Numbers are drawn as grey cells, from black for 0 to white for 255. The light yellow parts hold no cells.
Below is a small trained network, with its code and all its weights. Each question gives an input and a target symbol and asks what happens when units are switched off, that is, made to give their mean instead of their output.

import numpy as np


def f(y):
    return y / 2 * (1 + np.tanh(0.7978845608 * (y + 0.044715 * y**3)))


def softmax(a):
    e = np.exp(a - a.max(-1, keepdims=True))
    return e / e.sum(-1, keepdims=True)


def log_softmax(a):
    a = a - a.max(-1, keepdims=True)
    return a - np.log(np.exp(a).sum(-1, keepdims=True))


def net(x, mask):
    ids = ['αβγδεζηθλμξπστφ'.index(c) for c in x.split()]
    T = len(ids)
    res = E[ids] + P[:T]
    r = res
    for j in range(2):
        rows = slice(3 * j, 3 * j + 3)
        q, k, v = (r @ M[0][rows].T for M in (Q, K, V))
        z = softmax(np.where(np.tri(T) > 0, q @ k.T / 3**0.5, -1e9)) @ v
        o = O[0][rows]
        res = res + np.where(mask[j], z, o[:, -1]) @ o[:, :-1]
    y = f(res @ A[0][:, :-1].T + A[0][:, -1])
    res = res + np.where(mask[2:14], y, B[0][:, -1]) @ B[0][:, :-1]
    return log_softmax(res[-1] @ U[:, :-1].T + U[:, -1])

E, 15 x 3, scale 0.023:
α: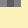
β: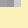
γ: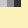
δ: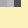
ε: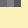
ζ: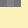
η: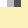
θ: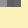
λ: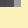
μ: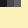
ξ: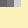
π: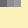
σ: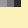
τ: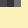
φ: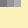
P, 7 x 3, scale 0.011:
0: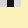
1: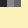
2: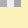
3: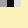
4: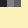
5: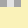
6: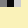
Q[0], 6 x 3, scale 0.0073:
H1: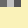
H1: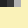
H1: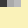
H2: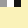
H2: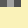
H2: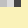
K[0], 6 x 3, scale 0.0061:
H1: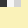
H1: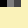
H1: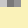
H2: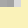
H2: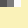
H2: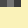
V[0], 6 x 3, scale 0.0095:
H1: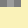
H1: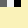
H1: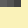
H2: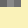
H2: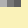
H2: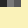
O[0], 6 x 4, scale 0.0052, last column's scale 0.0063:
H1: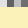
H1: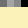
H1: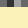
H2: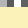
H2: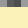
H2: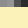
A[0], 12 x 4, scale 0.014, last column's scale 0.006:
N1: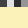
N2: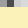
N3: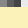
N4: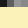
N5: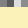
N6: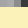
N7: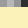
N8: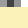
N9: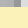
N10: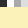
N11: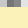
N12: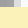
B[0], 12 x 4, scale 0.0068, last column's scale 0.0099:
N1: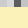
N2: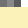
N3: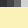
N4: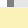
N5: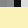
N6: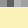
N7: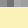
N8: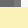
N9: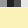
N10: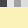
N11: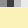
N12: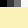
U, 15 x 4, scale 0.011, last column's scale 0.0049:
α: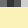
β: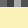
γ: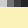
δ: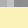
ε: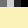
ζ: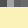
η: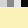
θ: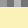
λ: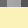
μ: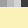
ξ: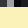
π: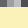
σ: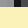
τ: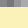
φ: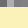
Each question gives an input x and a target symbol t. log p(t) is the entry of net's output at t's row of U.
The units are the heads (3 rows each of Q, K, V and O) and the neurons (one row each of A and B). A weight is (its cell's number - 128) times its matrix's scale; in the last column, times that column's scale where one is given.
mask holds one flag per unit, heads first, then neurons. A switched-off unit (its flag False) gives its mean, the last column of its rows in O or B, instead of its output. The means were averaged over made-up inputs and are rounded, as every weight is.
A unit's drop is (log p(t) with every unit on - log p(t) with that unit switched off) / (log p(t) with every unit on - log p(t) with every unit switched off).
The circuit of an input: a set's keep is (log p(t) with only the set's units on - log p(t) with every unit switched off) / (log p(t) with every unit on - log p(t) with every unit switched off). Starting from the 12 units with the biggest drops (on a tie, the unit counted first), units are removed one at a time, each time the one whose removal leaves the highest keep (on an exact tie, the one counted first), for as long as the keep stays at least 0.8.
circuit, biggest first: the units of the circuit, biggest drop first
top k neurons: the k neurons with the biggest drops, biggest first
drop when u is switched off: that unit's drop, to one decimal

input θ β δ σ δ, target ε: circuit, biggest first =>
(N1; N10; H1)
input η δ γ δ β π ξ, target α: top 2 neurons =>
(N5; N12)
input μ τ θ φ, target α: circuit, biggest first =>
(N5; N12)
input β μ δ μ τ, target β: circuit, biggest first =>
(N4)
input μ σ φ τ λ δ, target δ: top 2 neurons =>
(N1; N10)
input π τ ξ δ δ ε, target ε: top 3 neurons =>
(N4; N1; N11)
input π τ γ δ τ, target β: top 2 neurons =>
(N4; N3)
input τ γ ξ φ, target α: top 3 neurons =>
(N5; N10; N12)
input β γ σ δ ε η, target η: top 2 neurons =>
(N11; N6)
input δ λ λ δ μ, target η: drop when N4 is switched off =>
0.7
